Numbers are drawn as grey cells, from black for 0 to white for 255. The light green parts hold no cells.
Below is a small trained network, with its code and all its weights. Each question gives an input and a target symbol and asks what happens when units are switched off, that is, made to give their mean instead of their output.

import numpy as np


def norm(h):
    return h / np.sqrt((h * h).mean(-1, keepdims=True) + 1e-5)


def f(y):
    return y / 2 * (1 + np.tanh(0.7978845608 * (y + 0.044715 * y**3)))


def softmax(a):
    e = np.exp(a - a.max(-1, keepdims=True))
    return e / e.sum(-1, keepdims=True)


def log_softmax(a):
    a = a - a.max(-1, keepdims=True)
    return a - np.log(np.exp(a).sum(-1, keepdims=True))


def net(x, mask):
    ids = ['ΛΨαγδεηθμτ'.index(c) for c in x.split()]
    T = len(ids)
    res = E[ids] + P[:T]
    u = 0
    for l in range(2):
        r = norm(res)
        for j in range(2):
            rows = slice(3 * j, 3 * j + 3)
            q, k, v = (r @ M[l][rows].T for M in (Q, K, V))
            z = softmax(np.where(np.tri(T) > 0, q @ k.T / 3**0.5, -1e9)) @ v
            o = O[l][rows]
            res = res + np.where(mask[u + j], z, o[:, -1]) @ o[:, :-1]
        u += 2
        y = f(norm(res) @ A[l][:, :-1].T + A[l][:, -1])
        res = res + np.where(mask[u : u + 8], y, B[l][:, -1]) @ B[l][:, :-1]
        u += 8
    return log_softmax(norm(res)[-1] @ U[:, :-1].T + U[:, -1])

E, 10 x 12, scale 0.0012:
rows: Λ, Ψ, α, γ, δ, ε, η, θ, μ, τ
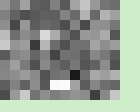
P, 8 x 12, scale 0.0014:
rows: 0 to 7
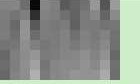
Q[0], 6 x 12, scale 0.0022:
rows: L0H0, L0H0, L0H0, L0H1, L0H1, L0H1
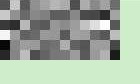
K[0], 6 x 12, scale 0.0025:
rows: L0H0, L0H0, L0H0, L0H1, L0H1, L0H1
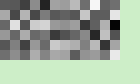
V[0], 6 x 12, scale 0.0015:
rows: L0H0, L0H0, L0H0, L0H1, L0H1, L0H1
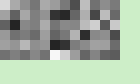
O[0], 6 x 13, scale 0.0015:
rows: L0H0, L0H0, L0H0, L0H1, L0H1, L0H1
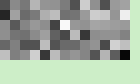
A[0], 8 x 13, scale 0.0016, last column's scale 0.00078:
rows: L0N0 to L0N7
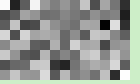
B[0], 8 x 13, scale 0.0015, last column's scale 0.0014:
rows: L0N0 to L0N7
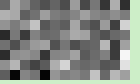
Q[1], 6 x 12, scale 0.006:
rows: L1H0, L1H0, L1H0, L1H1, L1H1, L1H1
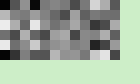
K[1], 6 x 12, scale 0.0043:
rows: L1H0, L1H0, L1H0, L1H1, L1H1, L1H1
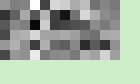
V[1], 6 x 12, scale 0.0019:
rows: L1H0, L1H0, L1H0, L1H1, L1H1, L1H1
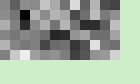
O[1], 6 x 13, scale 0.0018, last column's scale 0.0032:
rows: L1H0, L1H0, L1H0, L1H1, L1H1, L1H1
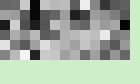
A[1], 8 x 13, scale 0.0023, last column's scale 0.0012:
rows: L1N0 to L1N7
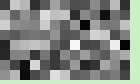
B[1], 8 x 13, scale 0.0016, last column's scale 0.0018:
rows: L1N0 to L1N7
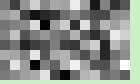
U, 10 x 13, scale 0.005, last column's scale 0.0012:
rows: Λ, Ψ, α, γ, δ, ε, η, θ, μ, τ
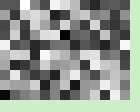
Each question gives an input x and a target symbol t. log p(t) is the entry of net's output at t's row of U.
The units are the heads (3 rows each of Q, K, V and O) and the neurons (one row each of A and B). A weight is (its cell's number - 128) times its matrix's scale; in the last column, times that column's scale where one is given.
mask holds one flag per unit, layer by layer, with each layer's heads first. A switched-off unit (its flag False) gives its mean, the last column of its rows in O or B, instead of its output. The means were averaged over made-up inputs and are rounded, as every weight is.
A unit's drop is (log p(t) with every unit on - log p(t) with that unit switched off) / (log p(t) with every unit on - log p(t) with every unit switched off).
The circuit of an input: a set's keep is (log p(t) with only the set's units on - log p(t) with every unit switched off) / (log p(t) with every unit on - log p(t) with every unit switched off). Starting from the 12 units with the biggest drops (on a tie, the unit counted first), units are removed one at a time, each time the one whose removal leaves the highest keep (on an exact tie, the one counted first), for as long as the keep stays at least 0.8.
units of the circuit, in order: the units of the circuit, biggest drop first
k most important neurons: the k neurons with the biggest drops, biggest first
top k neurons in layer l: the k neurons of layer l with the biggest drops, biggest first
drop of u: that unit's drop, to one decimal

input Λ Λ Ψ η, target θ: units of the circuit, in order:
[L1N6, L1H0]
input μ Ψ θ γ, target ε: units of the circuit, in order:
[L1H0]
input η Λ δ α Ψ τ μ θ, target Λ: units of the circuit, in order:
[L1H1, L1N0, L1H0]
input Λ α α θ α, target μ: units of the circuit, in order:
[L1N2, L1H1, L1H0]
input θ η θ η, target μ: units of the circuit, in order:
[L1H1, L1N2, L1H0]
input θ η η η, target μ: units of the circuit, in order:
[L1N2, L1H1, L1H0]
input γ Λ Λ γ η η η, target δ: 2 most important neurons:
[L0N7, L1N1]
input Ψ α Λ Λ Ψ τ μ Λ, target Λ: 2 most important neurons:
[L0N2, L0N0]
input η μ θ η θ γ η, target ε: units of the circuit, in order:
[L1H1, L1H0]
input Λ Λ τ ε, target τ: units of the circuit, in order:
[L1N4, L1H0, L1H1]
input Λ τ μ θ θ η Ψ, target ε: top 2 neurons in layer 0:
[L0N2, L0N6]
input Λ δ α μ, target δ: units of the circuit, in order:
[L1N1, L1H1]
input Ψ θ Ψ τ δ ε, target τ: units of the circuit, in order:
[L1N4, L1H1, L1H0]
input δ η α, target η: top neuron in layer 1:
[L1N6]
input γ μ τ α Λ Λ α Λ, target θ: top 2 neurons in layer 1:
[L1N3, L1N2]
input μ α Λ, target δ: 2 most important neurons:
[L0N2, L1N6]
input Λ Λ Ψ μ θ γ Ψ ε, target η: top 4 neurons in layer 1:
[L1N6, L1N2, L1N3, L1N4]
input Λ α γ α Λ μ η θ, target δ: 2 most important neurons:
[L1N1, L0N6]
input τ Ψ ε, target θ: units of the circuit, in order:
[L1H0, L1N6]
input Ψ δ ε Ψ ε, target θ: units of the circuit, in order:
[L1N6, L1H0]
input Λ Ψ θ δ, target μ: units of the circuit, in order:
[L1N2]
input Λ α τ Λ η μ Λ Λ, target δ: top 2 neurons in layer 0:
[L0N2, L0N5]
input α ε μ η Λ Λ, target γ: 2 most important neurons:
[L0N2, L1N6]
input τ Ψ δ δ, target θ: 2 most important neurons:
[L1N6, L0N5]
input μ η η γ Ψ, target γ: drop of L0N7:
0.1
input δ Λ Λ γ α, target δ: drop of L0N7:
0.0
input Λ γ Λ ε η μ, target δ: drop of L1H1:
0.2
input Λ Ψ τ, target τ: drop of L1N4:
1.0
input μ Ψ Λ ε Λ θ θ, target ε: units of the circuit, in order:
[L1H1]
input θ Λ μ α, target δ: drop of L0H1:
0.1
